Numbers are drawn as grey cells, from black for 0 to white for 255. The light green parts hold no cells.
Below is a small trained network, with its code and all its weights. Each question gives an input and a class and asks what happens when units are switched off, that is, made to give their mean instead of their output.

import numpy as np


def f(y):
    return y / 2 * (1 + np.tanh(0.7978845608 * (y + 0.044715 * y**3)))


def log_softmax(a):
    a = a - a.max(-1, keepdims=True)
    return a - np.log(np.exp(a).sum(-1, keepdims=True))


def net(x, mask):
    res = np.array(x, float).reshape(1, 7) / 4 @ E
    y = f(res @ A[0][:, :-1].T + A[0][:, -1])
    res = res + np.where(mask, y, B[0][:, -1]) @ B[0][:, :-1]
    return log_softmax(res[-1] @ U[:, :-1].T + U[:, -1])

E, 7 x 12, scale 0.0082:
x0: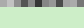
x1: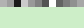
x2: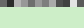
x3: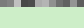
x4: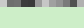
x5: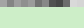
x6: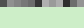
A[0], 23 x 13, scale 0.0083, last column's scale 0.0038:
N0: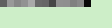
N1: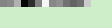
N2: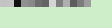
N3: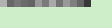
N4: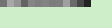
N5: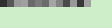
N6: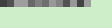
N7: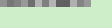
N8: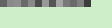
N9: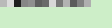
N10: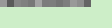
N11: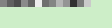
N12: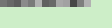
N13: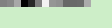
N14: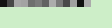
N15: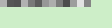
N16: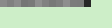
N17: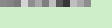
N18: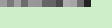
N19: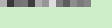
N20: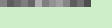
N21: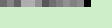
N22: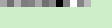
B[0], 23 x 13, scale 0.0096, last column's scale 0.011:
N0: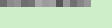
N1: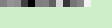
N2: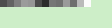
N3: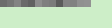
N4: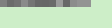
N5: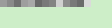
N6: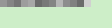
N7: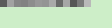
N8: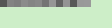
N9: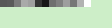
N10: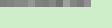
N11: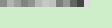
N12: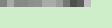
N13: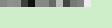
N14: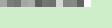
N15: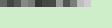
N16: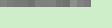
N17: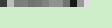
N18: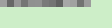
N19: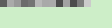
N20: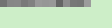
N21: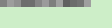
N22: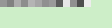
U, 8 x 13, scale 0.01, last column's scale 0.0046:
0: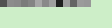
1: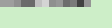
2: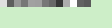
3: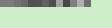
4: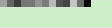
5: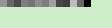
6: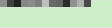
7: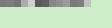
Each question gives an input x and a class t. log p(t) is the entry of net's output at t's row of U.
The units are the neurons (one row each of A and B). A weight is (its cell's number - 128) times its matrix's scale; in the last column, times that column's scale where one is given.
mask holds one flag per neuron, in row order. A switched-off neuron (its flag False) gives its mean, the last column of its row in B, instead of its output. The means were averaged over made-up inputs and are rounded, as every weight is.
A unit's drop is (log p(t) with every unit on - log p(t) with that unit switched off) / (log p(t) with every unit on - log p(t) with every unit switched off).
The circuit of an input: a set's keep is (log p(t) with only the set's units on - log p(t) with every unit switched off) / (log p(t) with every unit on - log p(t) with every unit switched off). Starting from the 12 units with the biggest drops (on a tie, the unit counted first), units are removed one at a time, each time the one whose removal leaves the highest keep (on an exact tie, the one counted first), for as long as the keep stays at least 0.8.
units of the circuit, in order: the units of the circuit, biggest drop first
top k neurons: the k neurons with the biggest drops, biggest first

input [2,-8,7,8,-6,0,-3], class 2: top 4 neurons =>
(N22 N17 N18 N11)
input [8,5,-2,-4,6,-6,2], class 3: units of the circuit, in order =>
(N22)
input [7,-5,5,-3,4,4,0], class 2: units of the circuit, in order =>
(N22 N17)
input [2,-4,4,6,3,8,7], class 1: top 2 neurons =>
(N22 N9)
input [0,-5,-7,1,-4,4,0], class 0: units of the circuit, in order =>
(N14 N0)
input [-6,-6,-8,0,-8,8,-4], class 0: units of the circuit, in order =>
(N0 N14)
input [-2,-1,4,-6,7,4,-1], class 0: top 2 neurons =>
(N14 N1)
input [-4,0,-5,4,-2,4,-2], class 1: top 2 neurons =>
(N9 N2)
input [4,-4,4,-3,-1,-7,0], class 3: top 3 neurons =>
(N22 N11 N19)
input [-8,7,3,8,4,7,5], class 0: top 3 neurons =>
(N19 N15 N7)
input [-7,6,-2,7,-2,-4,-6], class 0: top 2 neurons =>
(N1 N13)
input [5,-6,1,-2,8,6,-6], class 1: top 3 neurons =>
(N1 N13 N9)
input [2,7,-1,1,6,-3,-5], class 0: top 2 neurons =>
(N19 N14)
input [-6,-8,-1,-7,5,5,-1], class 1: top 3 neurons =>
(N9 N2 N15)
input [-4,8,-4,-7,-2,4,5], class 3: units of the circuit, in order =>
(N15)
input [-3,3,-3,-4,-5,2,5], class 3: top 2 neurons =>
(N22 N11)
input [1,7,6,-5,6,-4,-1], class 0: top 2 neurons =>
(N19 N14)
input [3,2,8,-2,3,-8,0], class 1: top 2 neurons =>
(N19 N9)
